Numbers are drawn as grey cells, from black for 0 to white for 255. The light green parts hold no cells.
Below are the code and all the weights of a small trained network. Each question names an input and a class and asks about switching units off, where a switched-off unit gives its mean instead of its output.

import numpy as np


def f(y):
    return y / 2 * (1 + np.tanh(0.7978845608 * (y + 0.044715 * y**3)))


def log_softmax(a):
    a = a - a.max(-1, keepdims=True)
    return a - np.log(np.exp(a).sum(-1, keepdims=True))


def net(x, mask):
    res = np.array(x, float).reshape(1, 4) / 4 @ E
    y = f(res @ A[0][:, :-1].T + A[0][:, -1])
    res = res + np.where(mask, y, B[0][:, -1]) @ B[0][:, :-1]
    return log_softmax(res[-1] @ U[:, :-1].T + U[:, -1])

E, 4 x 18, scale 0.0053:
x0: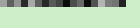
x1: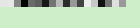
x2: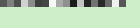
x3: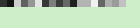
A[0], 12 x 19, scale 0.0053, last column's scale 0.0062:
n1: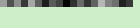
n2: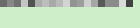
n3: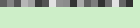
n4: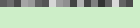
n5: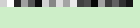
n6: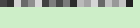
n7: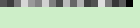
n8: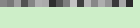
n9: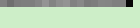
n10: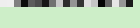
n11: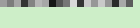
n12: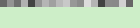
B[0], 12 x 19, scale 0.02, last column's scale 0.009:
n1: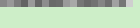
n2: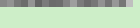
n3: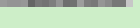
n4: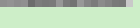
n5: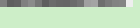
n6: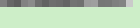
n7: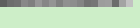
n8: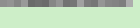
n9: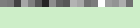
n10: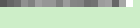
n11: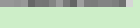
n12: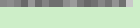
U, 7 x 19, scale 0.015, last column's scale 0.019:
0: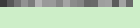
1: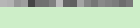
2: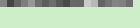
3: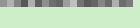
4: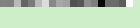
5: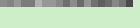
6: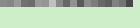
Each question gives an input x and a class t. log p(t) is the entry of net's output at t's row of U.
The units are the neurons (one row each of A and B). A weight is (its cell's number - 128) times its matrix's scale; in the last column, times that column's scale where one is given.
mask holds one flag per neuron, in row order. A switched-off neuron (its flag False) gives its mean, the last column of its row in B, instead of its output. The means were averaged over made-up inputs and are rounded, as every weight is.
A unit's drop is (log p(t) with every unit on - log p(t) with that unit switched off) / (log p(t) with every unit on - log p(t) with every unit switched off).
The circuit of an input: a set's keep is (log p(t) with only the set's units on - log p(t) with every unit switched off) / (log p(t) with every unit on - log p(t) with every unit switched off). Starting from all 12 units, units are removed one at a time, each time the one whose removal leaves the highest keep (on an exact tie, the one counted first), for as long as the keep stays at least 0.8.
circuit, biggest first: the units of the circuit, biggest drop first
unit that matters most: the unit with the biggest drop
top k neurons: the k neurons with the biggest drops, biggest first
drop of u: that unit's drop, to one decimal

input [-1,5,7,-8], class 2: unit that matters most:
n5
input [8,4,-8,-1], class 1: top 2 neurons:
[n11, n8]
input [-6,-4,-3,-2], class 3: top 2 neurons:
[n10, n2]
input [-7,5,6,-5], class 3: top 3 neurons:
[n12, n2, n11]
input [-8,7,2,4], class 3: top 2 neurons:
[n12, n2]
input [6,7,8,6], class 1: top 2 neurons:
[n3, n4]
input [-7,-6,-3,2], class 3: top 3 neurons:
[n2, n10, n12]
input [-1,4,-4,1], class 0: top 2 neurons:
[n10, n3]
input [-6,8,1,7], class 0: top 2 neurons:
[n10, n5]
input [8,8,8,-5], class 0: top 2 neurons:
[n10, n11]
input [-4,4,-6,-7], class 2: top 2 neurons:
[n5, n3]
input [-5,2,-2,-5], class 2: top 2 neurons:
[n5, n1]
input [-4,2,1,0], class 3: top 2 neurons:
[n12, n2]
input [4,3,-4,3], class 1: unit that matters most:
n11
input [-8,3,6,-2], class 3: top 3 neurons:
[n12, n2, n11]
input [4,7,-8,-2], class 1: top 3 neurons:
[n11, n8, n7]
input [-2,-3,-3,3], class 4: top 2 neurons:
[n10, n5]
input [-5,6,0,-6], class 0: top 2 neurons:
[n10, n6]
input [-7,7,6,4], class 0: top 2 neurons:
[n10, n1]
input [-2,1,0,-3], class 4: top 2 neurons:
[n6, n1]
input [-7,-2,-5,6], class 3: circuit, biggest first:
[n2]
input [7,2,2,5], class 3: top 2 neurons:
[n1, n5]
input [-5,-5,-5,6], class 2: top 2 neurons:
[n6, n10]
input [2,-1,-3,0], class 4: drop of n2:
0.1
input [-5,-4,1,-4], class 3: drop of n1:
-0.1
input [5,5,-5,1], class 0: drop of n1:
0.0
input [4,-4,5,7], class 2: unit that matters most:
n6
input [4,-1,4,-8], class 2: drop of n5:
0.9
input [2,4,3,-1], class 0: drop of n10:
0.6
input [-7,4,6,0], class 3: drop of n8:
0.1
